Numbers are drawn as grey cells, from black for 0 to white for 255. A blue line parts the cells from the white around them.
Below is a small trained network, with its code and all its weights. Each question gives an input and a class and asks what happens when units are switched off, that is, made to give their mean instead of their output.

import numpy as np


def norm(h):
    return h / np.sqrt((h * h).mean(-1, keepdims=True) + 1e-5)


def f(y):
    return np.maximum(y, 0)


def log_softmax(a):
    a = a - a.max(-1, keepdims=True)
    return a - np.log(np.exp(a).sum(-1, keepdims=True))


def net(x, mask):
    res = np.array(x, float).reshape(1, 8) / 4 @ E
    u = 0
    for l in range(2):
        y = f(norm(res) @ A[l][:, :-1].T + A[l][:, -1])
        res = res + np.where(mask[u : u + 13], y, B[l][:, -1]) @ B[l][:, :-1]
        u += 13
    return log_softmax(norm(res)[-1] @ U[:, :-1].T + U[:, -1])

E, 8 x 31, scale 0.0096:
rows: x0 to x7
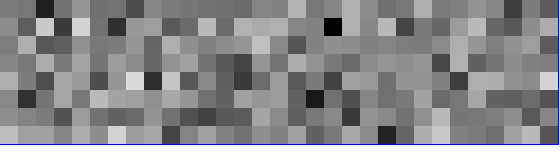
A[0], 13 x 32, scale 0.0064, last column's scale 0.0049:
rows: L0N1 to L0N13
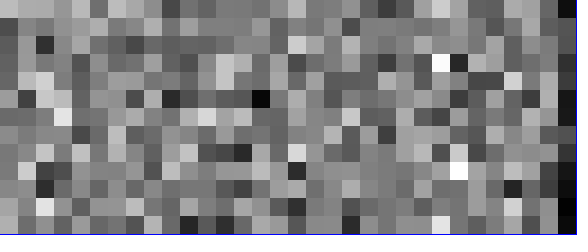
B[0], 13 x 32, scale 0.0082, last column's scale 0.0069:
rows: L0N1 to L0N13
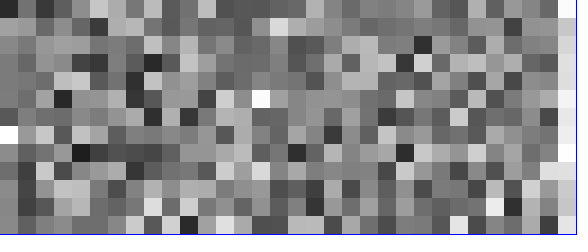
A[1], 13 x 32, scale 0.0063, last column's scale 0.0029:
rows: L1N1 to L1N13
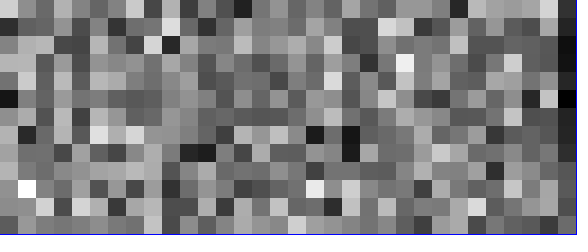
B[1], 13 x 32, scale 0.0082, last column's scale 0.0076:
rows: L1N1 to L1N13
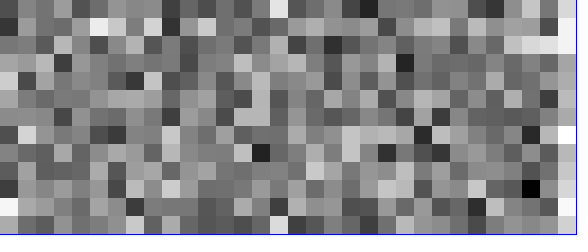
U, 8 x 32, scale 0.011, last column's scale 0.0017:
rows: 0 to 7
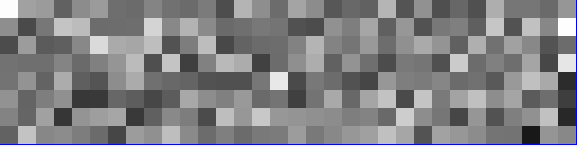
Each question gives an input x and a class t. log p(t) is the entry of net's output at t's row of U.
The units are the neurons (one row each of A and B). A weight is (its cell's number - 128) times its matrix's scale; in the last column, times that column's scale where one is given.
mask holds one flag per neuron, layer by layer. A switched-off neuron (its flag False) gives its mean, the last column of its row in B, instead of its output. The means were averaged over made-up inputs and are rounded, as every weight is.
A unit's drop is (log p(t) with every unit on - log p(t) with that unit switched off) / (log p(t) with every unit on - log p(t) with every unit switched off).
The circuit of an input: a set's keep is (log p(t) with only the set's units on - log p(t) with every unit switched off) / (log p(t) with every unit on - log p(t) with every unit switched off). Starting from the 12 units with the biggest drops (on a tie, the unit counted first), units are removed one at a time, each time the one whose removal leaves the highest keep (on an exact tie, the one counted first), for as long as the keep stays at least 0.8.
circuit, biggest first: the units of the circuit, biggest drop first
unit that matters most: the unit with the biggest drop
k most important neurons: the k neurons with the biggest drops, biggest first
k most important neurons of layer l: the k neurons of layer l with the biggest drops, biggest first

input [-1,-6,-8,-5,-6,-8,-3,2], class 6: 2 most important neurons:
[L0N6; L1N8]
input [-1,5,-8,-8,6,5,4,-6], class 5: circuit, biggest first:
[L0N4]
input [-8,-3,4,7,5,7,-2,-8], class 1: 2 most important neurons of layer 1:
[L1N5; L1N10]
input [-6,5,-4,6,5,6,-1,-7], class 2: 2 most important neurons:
[L1N2; L1N6]
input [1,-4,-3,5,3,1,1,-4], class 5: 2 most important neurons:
[L0N9; L1N12]
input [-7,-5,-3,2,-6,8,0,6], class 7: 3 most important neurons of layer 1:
[L1N8; L1N10; L1N2]
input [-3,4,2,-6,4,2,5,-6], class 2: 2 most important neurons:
[L1N2; L0N9]
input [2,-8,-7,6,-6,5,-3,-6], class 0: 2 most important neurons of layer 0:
[L0N8; L0N10]
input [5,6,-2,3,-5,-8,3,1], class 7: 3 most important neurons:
[L1N11; L0N3; L0N8]
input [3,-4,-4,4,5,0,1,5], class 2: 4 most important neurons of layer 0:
[L0N1; L0N10; L0N4; L0N2]
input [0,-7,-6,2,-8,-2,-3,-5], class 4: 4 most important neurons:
[L1N3; L1N13; L1N12; L0N2]
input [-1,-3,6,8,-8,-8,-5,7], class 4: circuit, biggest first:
[L1N3; L1N13]
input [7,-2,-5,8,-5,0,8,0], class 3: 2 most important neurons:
[L0N13; L1N9]
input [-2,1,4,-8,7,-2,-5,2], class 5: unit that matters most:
L0N4
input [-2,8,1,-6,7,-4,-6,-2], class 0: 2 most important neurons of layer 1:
[L1N12; L1N3]
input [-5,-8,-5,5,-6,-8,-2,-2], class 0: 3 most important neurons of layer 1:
[L1N5; L1N8; L1N7]
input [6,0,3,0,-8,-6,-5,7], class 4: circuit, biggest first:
[L1N13; L1N3]
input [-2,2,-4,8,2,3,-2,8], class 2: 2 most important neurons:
[L0N1; L1N10]
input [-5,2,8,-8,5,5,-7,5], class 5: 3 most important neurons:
[L0N4; L0N13; L0N6]
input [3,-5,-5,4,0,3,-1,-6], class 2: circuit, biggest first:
[L1N2]
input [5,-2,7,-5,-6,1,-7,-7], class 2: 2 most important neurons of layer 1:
[L1N2; L1N6]
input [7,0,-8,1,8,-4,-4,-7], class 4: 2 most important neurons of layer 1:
[L1N1; L1N12]
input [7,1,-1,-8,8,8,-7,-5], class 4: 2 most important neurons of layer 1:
[L1N1; L1N11]
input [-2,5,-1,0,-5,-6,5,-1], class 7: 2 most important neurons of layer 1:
[L1N11; L1N1]
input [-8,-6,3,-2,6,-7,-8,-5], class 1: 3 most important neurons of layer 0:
[L0N5; L0N13; L0N12]
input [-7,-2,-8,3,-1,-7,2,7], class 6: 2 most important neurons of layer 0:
[L0N6; L0N11]
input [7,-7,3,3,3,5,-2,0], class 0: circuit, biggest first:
[L0N8]
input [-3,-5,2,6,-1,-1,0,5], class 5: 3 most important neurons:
[L0N9; L1N2; L1N12]
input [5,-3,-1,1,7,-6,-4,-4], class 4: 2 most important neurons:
[L1N1; L0N5]
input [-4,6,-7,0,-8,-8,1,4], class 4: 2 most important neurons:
[L1N3; L1N13]
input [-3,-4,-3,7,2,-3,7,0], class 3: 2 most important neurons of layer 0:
[L0N13; L0N4]
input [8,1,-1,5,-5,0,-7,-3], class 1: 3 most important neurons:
[L0N11; L0N3; L0N13]
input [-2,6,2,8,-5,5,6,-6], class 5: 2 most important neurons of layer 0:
[L0N9; L0N8]
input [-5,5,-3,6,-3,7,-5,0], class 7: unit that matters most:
L1N8
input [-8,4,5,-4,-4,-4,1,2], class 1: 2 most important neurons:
[L0N5; L0N12]
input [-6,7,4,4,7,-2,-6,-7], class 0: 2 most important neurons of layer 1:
[L1N12; L1N3]
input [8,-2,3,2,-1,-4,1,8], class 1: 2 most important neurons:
[L0N11; L0N3]
